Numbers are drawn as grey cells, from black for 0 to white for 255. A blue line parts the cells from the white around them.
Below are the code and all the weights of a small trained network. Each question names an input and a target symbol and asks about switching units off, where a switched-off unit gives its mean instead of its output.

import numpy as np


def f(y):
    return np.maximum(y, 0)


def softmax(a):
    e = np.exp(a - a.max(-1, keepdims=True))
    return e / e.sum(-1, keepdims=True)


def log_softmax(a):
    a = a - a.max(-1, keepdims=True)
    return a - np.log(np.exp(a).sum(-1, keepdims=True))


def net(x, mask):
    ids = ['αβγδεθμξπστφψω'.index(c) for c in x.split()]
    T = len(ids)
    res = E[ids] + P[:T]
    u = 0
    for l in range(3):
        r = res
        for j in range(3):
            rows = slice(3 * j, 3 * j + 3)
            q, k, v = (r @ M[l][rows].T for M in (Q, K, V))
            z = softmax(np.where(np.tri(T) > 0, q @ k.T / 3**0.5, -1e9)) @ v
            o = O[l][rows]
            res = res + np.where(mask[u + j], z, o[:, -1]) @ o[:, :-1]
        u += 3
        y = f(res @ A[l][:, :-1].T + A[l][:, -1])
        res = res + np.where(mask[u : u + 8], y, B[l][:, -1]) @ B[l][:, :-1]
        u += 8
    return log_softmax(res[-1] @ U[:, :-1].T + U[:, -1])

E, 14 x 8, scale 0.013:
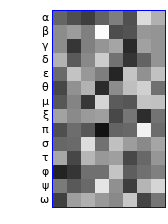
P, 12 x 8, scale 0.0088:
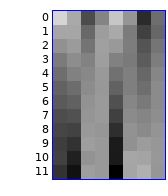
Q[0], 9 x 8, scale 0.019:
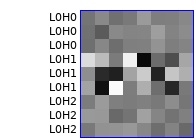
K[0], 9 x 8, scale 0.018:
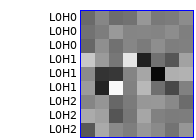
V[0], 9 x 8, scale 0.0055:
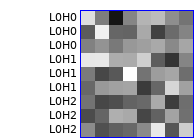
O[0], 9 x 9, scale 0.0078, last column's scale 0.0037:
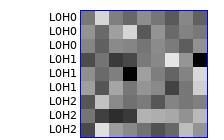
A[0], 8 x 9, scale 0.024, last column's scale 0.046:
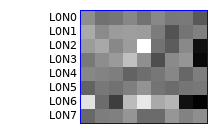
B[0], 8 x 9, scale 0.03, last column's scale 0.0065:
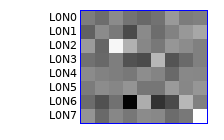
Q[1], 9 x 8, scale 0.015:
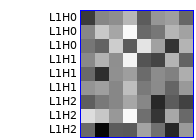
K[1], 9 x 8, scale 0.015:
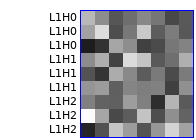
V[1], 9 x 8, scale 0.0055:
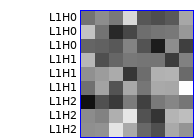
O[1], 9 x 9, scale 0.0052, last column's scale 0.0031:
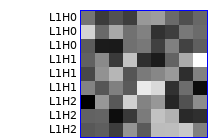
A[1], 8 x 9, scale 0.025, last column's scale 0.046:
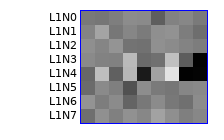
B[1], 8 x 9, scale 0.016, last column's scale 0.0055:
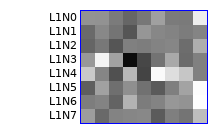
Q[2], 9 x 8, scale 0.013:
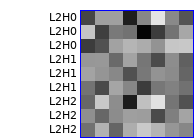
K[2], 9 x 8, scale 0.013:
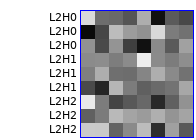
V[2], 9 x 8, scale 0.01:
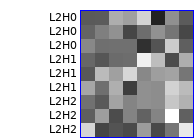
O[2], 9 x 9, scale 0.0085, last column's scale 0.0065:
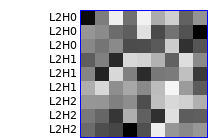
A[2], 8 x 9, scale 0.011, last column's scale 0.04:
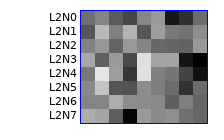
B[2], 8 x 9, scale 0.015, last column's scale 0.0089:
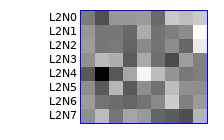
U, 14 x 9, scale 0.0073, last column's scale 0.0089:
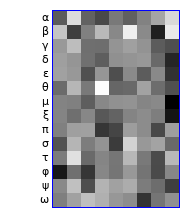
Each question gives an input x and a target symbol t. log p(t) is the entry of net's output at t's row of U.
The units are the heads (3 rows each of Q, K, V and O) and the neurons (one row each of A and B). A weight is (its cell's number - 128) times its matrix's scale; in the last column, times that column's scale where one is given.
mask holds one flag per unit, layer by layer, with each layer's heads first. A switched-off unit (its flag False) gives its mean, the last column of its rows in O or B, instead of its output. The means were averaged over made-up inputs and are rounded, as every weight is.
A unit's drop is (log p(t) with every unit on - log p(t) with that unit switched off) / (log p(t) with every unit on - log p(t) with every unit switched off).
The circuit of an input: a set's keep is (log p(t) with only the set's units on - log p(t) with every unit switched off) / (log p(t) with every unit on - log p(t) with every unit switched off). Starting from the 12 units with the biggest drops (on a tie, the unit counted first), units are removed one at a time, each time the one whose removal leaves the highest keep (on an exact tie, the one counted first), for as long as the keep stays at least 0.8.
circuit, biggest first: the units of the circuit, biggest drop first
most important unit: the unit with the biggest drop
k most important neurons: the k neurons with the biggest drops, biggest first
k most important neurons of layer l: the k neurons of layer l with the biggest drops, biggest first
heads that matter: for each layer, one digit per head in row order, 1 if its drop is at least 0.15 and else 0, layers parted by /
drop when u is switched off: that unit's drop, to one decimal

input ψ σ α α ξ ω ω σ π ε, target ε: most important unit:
L2H0
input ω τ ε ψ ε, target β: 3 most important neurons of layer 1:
L1N5, L1N7, L1N2
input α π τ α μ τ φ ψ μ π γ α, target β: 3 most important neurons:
L0N1, L1N5, L1N0
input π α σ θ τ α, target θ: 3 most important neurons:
L1N2, L1N6, L2N2
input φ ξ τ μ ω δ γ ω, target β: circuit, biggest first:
L0H1, L0N1, L1N5
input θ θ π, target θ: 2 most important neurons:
L1N6, L1N2
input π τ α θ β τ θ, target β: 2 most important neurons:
L0N1, L1N5
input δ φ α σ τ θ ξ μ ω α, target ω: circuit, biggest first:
L2H2, L0H1
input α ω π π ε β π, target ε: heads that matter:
010 / 000 / 100
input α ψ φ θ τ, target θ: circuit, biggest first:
L2H2, L0N7
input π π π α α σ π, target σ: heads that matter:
000 / 000 / 001
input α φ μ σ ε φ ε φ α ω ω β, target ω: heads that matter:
111 / 001 / 001
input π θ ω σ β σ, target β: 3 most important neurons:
L0N1, L1N5, L1N7
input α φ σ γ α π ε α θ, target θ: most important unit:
L2H2
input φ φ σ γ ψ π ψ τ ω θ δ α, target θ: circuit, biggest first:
L2H2, L1H1
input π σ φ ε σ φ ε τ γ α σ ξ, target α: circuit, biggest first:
L0H1, L0N1
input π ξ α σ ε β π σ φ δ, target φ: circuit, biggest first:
L0N5, L1H2, L1H0, L2H0
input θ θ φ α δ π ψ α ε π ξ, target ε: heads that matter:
101 / 000 / 100
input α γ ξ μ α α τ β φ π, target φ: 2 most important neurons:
L0N5, L0N7
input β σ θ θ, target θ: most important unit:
L1N7
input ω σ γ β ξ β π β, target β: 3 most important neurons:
L1N5, L0N1, L0N7
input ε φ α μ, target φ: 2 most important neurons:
L0N5, L1N7
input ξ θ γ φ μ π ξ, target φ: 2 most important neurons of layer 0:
L0N5, L0N4
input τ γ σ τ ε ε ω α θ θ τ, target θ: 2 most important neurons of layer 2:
L2N2, L2N1
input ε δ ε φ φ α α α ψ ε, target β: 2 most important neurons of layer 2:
L2N2, L2N7
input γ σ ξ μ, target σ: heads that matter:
000 / 001 / 101
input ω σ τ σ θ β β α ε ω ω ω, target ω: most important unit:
L1H2
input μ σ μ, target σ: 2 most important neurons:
L1N7, L2N2
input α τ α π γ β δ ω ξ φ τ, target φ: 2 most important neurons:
L0N5, L1N7
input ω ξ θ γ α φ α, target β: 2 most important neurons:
L0N1, L1N5
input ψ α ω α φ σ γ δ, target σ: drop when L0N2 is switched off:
0.0
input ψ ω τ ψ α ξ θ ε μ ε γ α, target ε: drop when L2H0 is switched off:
0.8
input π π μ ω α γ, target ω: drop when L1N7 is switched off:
-0.1
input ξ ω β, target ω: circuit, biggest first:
L2H2
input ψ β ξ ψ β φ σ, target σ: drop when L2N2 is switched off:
0.2
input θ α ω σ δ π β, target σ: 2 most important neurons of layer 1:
L1N7, L1N0
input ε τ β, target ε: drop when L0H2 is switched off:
0.2
